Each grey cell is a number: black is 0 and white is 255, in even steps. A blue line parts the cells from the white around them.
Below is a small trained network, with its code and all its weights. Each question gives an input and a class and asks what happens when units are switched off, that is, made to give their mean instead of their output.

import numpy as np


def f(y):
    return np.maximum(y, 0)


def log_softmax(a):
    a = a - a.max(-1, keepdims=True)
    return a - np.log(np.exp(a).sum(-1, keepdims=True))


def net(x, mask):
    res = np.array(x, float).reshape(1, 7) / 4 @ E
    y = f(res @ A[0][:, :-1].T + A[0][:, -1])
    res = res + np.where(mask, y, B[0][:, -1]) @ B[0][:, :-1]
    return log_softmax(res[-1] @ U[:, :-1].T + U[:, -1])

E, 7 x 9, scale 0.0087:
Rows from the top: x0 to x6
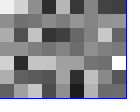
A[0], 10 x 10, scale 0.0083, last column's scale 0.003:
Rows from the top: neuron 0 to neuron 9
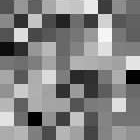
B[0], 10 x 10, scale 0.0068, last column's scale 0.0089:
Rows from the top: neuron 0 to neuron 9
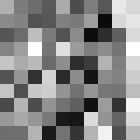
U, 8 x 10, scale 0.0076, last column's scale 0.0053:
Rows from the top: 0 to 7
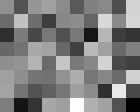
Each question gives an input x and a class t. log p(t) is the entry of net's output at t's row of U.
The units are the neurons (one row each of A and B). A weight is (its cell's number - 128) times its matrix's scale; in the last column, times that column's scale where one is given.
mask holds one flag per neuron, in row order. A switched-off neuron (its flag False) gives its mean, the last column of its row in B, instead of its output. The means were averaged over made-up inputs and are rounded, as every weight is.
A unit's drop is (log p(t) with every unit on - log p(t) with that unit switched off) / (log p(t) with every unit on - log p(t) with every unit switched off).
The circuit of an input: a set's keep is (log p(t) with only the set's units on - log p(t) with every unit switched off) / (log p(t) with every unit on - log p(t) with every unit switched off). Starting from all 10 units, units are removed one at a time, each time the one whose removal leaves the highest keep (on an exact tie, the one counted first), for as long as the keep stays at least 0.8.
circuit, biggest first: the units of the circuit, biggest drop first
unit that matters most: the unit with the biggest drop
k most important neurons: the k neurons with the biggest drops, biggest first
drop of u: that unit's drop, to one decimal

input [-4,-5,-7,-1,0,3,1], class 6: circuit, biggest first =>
[neuron 0]
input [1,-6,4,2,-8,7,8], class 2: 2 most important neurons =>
[neuron 2; neuron 3]
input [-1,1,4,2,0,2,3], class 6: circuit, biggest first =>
[neuron 1; neuron 7; neuron 9]
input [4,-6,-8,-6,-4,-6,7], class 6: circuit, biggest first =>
[neuron 0; neuron 7]
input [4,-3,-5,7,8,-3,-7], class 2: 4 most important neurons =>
[neuron 7; neuron 5; neuron 3; neuron 1]
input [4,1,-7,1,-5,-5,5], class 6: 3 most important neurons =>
[neuron 0; neuron 7; neuron 3]
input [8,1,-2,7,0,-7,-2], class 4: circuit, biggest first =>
[neuron 9; neuron 6]
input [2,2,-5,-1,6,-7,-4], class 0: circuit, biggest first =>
[neuron 6; neuron 1]
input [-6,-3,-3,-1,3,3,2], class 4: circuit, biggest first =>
[neuron 3; neuron 1]
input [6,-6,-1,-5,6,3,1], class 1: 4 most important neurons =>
[neuron 2; neuron 6; neuron 9; neuron 7]
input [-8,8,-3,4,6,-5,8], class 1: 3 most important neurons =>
[neuron 3; neuron 5; neuron 7]
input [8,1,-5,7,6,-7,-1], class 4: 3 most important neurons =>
[neuron 9; neuron 6; neuron 1]
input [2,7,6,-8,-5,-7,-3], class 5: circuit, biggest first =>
[neuron 1; neuron 6]
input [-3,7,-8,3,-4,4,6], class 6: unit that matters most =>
neuron 0
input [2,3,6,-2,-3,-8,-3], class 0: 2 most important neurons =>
[neuron 6; neuron 0]
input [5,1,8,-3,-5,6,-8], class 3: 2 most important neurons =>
[neuron 8; neuron 7]
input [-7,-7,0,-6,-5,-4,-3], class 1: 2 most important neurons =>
[neuron 3; neuron 4]
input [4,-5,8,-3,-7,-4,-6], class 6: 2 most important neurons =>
[neuron 1; neuron 7]
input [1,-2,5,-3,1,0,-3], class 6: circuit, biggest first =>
[neuron 1; neuron 7]
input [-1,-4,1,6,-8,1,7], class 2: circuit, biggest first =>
[neuron 2]
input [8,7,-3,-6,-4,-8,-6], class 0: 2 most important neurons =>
[neuron 6; neuron 3]
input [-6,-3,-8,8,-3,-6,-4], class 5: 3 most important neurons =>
[neuron 1; neuron 3; neuron 9]
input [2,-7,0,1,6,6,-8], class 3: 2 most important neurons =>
[neuron 8; neuron 2]
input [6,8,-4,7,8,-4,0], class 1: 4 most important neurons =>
[neuron 9; neuron 2; neuron 7; neuron 0]
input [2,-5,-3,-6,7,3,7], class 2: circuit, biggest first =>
[neuron 7; neuron 5]
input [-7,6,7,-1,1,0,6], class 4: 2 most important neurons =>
[neuron 3; neuron 4]
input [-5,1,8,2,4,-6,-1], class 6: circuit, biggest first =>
[neuron 1]
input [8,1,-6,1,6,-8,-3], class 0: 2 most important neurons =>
[neuron 6; neuron 9]
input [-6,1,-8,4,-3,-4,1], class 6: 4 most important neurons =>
[neuron 0; neuron 7; neuron 9; neuron 8]
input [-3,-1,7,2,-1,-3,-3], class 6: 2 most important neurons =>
[neuron 1; neuron 7]
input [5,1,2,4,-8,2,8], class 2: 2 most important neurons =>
[neuron 2; neuron 3]
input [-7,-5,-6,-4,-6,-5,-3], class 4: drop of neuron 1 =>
0.1
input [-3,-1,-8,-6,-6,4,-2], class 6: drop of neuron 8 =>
0.0
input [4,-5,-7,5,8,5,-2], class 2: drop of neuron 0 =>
-0.1
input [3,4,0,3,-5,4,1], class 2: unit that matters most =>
neuron 2
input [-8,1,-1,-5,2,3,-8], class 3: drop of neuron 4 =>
-0.2
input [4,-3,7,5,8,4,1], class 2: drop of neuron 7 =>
0.6
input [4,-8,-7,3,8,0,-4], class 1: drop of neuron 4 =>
-0.1
